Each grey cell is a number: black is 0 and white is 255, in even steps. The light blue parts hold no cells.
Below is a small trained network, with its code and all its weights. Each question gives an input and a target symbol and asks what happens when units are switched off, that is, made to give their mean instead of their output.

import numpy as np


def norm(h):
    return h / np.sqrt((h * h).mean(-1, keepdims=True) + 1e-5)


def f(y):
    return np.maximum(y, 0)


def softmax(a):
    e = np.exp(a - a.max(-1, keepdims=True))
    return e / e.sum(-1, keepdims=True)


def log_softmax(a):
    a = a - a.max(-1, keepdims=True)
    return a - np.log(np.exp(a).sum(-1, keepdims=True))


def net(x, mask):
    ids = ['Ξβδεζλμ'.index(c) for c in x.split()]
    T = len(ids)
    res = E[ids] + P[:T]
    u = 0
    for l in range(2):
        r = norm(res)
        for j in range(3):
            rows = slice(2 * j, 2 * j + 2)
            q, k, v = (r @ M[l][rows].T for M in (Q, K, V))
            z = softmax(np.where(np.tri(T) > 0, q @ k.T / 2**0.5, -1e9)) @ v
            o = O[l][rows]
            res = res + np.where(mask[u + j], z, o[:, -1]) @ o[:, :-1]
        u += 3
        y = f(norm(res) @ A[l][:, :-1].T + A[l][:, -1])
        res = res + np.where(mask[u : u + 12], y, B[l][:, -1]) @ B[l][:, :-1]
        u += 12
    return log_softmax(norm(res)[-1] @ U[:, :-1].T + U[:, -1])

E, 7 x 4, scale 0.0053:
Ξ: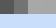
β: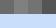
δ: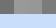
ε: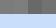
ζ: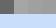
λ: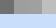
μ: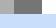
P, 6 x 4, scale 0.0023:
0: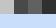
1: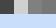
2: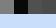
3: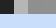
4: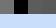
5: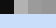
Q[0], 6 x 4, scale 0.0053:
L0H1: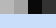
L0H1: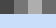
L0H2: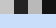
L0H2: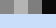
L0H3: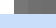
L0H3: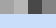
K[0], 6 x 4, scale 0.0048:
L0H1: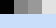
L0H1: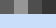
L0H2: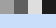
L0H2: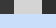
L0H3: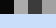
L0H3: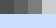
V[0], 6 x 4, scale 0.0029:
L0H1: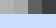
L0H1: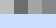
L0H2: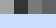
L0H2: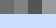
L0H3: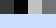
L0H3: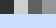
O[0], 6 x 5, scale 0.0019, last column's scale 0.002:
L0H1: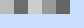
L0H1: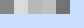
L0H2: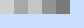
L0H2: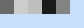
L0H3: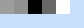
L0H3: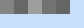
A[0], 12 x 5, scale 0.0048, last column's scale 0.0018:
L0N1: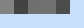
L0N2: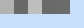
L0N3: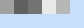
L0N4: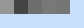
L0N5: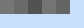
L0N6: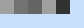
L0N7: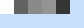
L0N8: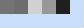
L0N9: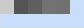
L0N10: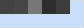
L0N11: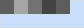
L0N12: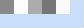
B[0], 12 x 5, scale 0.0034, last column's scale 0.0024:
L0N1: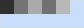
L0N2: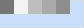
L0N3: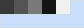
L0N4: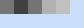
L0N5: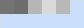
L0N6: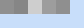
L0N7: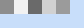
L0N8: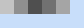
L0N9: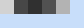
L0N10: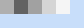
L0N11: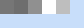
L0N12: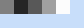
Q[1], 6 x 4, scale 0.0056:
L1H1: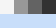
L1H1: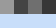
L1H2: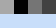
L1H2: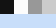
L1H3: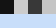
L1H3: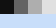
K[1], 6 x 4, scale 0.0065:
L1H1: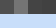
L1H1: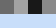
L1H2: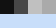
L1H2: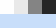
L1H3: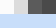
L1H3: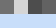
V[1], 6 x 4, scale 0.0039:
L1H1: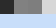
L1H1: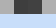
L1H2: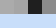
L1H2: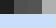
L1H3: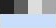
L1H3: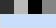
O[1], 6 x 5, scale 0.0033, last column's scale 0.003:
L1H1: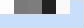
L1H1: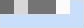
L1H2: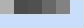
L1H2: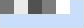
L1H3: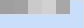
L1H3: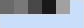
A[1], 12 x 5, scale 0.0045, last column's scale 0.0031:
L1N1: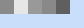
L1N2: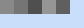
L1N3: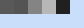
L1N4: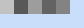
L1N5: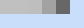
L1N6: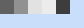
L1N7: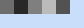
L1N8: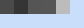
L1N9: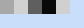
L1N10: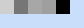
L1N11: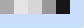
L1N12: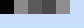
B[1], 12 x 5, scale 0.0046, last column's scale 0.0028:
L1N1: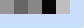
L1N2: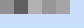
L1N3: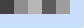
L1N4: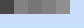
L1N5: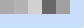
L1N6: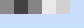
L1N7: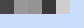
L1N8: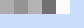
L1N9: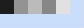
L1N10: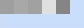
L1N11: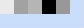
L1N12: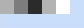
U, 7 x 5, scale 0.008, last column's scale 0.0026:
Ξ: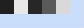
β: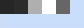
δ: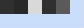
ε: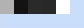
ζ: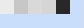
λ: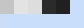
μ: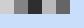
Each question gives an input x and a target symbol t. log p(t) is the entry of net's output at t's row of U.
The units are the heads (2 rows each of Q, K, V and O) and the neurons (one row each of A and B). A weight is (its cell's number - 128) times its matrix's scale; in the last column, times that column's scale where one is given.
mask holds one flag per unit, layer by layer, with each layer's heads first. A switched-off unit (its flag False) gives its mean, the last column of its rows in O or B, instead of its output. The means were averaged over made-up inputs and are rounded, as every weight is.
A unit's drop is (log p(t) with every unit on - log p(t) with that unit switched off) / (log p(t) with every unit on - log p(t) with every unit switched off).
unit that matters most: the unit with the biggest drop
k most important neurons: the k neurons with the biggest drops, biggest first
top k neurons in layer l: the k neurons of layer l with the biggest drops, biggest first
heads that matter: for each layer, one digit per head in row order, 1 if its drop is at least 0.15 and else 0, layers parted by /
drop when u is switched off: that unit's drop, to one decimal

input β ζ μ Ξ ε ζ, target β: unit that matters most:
L0N12
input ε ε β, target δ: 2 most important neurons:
L0N10, L0N11
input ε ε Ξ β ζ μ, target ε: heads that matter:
110 / 011
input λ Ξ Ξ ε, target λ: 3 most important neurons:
L0N3, L0N9, L0N11
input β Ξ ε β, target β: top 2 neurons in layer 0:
L0N10, L0N11
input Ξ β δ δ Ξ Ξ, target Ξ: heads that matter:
001 / 000
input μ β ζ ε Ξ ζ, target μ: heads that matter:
000 / 010
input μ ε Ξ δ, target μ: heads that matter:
000 / 010
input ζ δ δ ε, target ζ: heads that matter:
101 / 001
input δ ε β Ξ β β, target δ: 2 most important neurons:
L0N11, L0N7
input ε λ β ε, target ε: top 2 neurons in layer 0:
L0N7, L0N9
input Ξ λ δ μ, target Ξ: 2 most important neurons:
L0N3, L0N10
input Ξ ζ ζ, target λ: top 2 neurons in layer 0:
L0N12, L0N3
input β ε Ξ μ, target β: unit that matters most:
L0N3
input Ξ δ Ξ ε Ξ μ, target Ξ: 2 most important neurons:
L0N3, L1N9
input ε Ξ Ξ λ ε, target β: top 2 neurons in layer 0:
L0N10, L0N3
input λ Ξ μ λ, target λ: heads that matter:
001 / 101
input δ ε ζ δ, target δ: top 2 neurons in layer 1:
L1N7, L1N8
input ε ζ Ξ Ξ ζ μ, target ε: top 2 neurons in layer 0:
L0N7, L0N10
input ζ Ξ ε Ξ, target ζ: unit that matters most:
L0H3
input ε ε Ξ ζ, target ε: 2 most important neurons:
L0N12, L0N7
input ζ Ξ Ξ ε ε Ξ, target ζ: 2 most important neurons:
L0N12, L0N9
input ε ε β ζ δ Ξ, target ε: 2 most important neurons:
L0N7, L0N10
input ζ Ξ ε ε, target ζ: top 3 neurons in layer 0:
L0N12, L0N11, L0N3
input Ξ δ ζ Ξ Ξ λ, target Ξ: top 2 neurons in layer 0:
L0N10, L0N5
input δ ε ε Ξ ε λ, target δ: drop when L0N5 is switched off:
0.3
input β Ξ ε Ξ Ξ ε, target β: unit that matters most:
L0N11
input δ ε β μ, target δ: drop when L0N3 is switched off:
0.6
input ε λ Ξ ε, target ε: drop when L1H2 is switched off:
0.6
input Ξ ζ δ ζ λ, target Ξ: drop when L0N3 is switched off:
0.1
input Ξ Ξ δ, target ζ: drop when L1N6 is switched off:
0.0
